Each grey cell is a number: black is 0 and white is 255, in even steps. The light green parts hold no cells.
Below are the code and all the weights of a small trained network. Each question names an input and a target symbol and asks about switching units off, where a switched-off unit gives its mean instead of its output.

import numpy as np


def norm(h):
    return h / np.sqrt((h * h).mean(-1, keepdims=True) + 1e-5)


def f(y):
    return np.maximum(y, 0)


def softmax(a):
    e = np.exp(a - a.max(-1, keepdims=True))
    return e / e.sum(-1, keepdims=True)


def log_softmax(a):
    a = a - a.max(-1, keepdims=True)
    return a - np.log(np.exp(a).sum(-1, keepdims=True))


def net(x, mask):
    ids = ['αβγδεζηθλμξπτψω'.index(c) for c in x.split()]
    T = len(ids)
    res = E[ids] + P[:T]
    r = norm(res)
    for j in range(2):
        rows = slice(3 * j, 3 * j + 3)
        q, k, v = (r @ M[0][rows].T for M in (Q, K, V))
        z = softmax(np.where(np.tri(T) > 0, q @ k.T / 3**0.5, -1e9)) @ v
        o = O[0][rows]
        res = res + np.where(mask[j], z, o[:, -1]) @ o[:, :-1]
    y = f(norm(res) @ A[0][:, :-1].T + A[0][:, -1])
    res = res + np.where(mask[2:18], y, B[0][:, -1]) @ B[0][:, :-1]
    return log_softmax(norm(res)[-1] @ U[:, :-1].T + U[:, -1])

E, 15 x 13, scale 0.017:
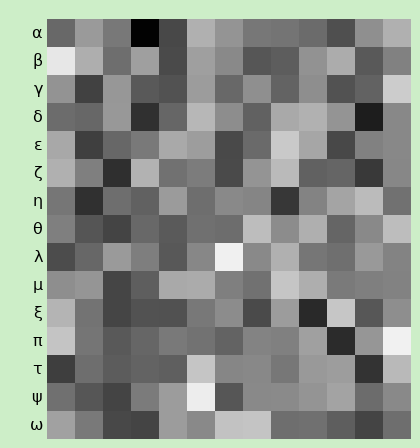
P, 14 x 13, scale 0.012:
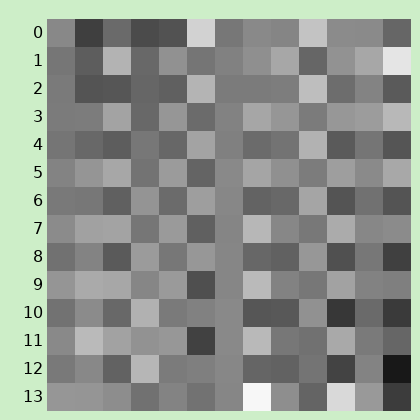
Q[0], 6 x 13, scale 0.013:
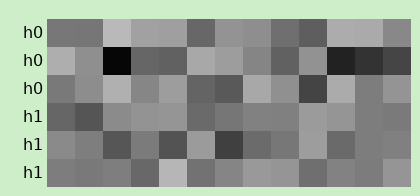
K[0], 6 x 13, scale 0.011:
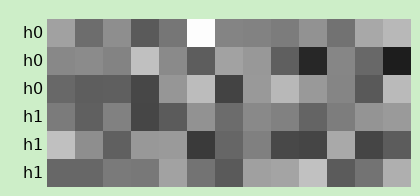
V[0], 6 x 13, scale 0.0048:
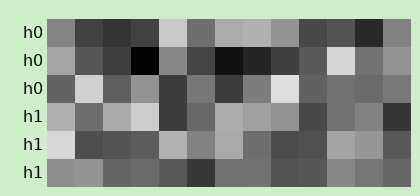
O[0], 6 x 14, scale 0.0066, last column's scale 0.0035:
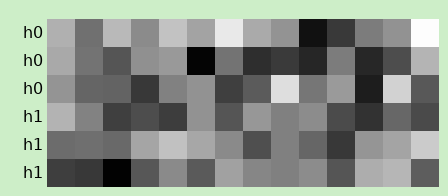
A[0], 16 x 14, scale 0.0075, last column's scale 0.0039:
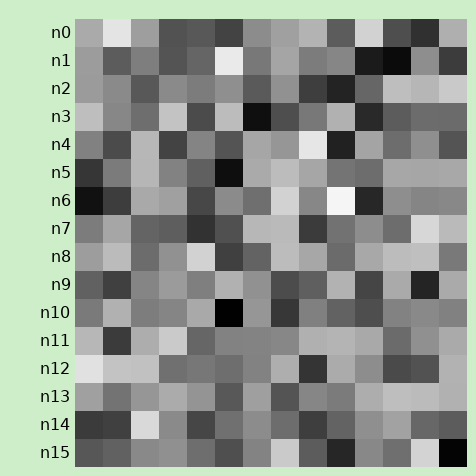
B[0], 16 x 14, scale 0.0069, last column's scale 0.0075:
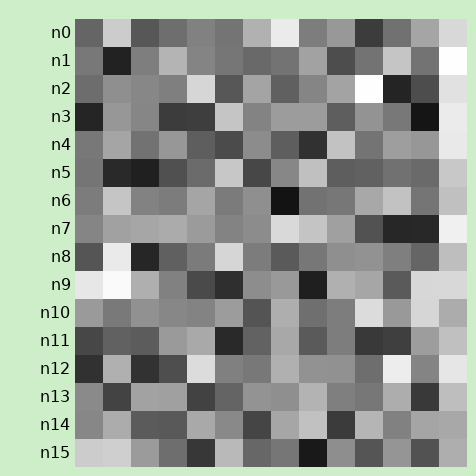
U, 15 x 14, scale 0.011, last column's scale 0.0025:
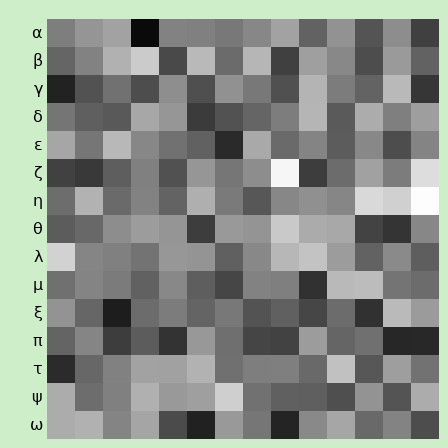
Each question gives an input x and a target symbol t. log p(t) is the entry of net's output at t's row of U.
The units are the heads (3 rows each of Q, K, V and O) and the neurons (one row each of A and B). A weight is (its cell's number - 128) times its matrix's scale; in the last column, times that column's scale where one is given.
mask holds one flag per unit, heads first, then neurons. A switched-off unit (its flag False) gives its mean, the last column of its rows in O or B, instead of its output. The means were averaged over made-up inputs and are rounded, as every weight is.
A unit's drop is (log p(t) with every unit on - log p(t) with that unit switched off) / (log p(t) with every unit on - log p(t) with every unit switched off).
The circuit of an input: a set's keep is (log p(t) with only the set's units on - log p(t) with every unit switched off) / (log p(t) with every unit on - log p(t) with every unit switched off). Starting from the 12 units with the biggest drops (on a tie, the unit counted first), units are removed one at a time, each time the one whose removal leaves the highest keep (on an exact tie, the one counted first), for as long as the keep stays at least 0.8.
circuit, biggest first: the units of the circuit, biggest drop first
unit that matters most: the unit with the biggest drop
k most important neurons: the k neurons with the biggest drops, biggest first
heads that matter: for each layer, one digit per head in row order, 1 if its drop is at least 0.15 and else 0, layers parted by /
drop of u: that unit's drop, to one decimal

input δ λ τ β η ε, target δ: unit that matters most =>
n11
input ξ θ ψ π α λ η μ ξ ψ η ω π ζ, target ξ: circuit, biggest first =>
(h0 n7 n3 n4)
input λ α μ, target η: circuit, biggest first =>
(h0 n6)
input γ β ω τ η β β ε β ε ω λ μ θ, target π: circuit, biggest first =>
(n8 n15)
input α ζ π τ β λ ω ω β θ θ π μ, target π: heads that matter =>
11
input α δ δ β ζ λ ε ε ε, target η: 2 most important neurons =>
(n6 n9)
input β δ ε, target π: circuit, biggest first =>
(n3 h0)
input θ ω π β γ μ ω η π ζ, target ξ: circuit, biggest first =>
(h0 n7 n4)
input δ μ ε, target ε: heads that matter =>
01
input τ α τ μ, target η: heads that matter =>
00
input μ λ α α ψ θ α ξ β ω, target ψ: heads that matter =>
10
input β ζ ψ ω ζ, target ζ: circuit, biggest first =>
(n1 h0)
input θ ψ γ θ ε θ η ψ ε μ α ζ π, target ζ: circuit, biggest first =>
(h0 n1)
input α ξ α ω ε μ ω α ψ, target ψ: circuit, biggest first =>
(h0)
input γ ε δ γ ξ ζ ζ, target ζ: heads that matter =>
00
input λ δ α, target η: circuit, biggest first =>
(h0 n6)
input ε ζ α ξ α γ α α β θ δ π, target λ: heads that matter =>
00
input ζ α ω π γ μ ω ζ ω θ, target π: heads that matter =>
00
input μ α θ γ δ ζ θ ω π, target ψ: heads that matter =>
10
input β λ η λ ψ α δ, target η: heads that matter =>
10
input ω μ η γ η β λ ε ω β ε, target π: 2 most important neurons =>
(n3 n9)
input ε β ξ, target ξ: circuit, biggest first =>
(h0)
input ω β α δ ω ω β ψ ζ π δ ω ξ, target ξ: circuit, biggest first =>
(h1 h0)
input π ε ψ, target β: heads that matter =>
01
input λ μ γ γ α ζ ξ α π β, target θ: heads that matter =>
01
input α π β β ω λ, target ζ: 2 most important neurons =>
(n5 n9)
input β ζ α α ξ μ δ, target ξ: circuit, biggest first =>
(h0)
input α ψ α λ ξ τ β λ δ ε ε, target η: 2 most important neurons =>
(n9 n6)
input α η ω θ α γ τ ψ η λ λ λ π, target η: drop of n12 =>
0.0
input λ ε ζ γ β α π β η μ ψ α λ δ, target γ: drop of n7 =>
0.1
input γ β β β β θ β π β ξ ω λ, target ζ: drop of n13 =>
0.1
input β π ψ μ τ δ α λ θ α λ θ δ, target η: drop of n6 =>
0.2
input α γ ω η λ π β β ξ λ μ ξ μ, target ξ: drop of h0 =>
0.4
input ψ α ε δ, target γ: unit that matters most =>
n4
